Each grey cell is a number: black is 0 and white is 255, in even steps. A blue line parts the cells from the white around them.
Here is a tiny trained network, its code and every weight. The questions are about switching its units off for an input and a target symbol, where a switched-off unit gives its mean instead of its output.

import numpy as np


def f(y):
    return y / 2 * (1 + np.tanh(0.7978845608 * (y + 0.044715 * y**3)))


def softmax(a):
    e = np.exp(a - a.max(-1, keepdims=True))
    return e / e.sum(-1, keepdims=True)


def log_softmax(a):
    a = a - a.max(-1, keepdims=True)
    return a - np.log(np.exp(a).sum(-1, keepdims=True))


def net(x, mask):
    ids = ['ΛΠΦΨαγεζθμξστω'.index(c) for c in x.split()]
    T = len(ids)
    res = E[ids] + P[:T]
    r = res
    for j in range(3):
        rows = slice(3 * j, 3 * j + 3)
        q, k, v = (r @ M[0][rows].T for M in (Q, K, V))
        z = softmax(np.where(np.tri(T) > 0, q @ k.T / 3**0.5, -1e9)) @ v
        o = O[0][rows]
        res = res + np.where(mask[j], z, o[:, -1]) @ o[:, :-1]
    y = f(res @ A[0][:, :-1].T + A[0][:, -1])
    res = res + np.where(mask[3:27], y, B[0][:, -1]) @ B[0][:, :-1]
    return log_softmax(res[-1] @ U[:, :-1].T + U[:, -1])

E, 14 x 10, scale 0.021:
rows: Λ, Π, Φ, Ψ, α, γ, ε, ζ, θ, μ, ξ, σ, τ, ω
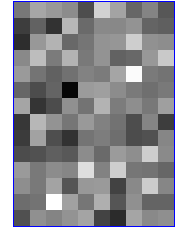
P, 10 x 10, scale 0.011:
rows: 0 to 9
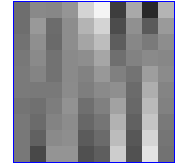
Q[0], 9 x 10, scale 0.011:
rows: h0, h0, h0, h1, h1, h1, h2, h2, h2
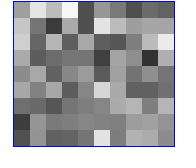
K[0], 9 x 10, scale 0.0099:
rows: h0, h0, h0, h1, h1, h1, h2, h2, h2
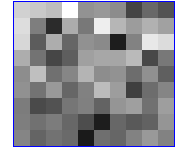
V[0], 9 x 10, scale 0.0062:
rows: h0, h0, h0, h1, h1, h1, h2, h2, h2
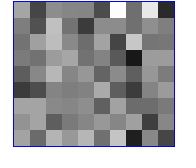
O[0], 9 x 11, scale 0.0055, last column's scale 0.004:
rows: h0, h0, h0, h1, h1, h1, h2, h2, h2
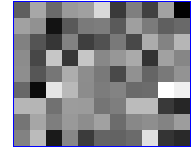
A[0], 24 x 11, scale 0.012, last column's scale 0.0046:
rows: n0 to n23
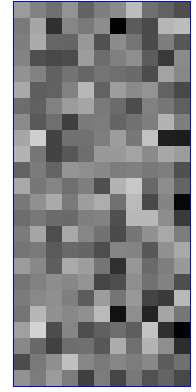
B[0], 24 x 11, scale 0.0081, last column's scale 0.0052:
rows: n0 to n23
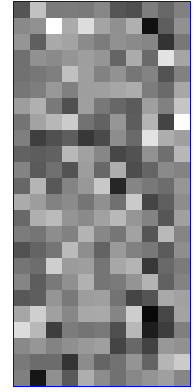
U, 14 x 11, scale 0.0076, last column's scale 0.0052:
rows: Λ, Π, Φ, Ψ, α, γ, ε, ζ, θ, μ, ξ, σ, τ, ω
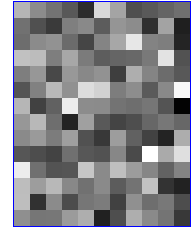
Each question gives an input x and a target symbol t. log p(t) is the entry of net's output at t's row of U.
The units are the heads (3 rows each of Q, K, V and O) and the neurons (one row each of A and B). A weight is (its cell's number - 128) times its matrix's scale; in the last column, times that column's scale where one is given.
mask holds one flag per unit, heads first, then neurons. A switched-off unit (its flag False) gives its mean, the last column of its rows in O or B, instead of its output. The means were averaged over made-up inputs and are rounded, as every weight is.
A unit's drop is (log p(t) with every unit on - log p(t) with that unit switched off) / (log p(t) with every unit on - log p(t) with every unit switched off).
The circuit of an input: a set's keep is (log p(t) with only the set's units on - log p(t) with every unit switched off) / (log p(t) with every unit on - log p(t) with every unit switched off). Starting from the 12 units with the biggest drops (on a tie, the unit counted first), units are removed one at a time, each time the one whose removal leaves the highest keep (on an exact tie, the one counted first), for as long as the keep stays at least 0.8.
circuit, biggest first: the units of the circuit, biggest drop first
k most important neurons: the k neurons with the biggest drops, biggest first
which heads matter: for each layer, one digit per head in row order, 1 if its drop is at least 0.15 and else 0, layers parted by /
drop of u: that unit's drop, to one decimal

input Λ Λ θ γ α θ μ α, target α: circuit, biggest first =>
[n11]
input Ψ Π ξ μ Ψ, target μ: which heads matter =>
100
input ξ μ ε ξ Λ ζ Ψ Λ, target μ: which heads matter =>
001
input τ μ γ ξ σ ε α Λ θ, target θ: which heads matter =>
000
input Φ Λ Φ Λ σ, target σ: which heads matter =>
000
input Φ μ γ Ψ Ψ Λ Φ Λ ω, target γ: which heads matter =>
110
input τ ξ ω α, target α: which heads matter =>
010
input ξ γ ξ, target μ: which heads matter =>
011
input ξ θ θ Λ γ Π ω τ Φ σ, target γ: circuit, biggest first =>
[h0; n1]
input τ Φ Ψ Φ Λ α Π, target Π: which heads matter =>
000
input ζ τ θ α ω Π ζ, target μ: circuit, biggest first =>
[n19; n1]
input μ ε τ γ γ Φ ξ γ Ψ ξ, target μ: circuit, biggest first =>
[h2; n8]
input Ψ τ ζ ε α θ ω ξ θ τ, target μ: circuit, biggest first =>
[h0; n19]
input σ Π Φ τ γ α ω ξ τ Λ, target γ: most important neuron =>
[n18]
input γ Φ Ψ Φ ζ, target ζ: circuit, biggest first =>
[n6; n22; n7]
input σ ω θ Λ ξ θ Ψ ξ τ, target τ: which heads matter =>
001
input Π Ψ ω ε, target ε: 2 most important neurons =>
[n9; n7]
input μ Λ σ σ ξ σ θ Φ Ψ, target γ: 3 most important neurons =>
[n1; n14; n8]
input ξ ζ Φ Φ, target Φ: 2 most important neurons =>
[n9; n12]
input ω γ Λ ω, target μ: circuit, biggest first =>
[h0]
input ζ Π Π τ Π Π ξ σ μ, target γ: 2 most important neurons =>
[n13; n8]
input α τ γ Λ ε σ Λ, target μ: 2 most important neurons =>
[n19; n1]
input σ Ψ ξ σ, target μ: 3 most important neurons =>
[n19; n1; n12]
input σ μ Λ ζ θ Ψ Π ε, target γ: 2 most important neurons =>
[n1; n8]
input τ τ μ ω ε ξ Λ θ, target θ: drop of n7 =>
0.2
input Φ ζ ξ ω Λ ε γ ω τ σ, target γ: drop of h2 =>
-0.2
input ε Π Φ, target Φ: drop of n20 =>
0.0
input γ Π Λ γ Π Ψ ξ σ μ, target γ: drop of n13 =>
0.1
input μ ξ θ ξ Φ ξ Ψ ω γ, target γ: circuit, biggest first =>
[h0]
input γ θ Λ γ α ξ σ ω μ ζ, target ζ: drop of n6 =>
0.3
